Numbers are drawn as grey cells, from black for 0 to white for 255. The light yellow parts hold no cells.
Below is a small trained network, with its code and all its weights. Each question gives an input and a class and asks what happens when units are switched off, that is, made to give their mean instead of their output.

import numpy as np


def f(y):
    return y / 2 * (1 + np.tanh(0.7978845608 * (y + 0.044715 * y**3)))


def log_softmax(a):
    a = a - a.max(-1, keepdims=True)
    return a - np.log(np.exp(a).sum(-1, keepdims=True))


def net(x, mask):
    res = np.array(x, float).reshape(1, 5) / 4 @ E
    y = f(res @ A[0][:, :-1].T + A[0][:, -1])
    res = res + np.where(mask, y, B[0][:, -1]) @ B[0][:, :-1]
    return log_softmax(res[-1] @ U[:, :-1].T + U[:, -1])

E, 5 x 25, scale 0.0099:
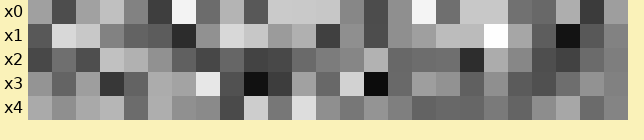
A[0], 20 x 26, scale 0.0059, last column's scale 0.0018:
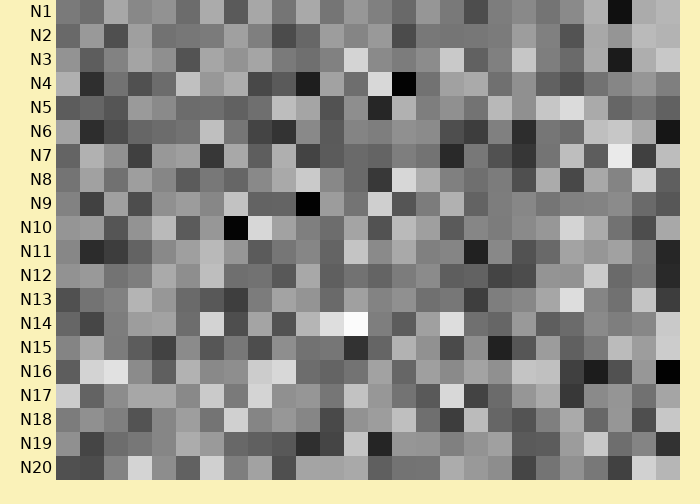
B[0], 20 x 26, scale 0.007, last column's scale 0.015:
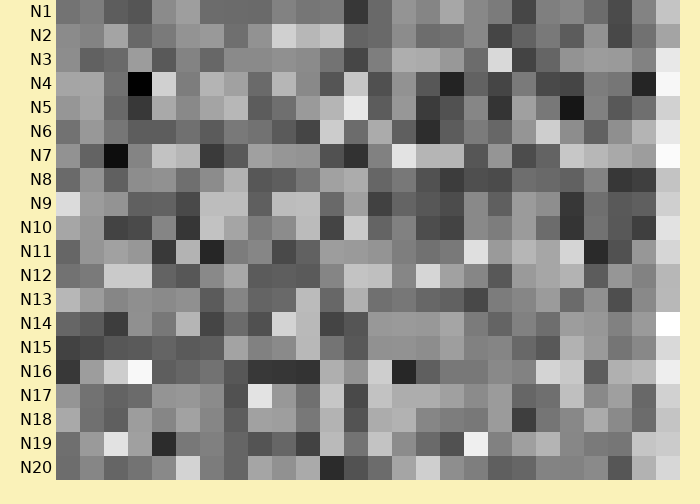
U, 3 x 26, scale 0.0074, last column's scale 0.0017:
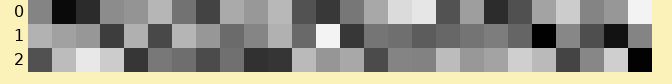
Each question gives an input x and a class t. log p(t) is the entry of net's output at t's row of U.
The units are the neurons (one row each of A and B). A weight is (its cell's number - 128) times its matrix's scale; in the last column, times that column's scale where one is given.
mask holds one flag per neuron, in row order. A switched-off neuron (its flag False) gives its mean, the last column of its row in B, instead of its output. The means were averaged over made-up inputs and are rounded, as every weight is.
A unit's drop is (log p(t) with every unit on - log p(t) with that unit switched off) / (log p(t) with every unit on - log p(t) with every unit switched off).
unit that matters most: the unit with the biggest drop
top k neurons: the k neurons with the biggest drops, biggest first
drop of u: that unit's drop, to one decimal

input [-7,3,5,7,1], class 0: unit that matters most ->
N7
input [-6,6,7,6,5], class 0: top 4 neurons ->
[N7; N15; N10; N5]
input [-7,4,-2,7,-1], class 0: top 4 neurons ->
[N7; N10; N5; N15]
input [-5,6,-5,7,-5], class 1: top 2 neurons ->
[N4; N9]
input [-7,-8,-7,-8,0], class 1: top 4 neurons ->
[N10; N5; N16; N8]
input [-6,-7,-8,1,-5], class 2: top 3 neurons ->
[N6; N19; N11]
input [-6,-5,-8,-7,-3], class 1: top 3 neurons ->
[N5; N10; N8]
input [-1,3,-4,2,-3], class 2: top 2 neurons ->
[N10; N5]
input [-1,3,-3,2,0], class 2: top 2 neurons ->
[N10; N5]
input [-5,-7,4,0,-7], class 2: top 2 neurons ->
[N6; N19]
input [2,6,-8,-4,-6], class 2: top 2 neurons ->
[N16; N4]
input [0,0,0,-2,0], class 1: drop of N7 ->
0.2
